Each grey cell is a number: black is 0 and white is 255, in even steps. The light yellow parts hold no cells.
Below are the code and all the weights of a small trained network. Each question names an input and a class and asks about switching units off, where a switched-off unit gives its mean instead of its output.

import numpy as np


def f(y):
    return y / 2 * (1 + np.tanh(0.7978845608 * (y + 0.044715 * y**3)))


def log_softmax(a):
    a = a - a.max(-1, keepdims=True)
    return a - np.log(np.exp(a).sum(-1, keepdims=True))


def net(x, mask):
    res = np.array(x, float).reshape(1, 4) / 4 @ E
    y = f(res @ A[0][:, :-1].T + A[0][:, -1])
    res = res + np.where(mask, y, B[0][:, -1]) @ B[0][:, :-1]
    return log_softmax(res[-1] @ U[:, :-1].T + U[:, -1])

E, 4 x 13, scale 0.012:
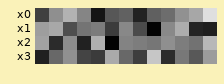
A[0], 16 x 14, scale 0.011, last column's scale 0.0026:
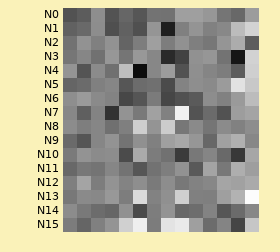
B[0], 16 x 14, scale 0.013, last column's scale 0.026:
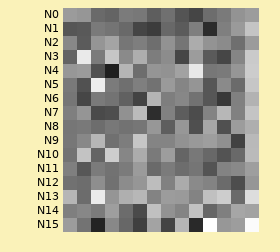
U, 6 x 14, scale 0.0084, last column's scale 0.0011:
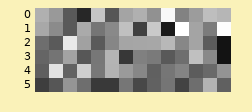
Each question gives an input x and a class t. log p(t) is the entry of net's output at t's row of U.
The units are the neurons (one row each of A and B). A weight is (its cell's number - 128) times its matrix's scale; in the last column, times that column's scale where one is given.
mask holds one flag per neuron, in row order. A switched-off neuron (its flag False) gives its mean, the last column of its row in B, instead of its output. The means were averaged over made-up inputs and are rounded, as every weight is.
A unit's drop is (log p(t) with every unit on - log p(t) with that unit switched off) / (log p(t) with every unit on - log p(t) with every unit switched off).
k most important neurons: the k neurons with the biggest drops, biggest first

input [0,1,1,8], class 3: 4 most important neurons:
[N7, N15, N14, N8]
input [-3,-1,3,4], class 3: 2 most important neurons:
[N15, N7]
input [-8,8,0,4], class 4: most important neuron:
[N3]
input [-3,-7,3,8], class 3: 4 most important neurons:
[N7, N5, N1, N11]
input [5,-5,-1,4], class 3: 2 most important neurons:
[N7, N1]
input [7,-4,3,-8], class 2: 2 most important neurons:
[N5, N15]
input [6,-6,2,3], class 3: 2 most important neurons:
[N7, N1]
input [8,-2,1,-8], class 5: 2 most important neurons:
[N13, N1]
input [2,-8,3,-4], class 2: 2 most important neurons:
[N5, N9]
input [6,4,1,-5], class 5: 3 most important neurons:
[N6, N13, N1]
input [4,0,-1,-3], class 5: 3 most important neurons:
[N13, N9, N15]
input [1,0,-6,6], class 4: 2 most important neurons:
[N15, N10]
